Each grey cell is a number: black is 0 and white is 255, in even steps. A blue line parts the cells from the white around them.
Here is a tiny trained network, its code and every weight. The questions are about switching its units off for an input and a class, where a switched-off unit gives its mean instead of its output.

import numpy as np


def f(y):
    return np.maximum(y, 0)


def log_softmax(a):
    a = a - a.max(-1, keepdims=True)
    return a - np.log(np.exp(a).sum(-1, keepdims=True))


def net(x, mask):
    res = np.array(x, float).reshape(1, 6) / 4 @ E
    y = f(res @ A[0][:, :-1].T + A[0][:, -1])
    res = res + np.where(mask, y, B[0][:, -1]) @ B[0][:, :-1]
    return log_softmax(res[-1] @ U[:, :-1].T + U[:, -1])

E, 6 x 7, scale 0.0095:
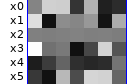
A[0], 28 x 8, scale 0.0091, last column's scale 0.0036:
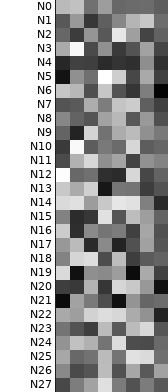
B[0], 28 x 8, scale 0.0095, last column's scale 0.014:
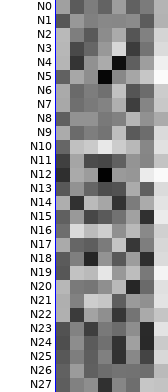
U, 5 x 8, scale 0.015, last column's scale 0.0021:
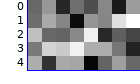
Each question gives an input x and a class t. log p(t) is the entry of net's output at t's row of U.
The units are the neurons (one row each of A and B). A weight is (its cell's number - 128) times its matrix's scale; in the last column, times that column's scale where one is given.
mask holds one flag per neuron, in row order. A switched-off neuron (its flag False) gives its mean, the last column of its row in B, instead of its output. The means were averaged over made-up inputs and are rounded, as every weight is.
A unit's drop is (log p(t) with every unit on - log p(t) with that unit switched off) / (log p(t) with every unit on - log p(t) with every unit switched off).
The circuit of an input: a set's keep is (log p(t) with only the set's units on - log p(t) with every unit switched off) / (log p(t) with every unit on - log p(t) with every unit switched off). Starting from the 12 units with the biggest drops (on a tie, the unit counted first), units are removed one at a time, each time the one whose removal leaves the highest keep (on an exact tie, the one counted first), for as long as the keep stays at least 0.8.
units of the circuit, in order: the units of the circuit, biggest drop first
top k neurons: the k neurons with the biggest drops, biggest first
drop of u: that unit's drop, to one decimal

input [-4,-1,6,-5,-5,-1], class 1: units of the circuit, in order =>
N5
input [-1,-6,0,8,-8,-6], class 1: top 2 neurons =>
N12, N4
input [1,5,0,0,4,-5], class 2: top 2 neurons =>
N17, N10
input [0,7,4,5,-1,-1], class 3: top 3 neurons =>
N19, N16, N5
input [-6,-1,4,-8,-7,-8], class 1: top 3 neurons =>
N5, N27, N20
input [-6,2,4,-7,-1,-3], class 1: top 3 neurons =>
N5, N27, N18
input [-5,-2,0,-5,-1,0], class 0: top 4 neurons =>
N12, N23, N15, N25
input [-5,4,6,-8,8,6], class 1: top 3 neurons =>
N5, N27, N14
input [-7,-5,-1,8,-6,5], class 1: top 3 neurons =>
N12, N18, N24
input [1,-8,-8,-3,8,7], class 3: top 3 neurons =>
N10, N21, N14
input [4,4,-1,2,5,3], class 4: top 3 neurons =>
N4, N10, N15
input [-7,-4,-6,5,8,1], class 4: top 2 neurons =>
N4, N21
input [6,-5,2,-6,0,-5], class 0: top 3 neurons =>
N18, N12, N24
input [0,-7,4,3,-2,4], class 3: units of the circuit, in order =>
N10
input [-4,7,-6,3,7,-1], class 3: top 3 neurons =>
N19, N16, N14
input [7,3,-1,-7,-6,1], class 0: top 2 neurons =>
N18, N24
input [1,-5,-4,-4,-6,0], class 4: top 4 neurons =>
N14, N22, N19, N16
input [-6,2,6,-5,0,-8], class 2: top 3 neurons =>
N3, N17, N6
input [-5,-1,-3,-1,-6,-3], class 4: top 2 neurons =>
N14, N22
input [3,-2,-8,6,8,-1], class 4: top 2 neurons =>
N4, N21
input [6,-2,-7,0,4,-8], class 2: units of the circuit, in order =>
N3
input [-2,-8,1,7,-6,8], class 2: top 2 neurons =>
N20, N7
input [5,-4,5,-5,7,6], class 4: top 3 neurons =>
N4, N21, N12
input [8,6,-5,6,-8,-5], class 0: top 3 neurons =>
N18, N13, N24
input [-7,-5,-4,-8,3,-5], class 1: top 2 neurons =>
N5, N27
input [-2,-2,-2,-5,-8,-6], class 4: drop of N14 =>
0.8
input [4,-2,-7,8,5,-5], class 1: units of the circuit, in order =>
N12
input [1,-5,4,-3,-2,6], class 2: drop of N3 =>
0.0
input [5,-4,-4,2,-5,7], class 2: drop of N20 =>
0.1
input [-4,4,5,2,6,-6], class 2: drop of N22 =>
0.1
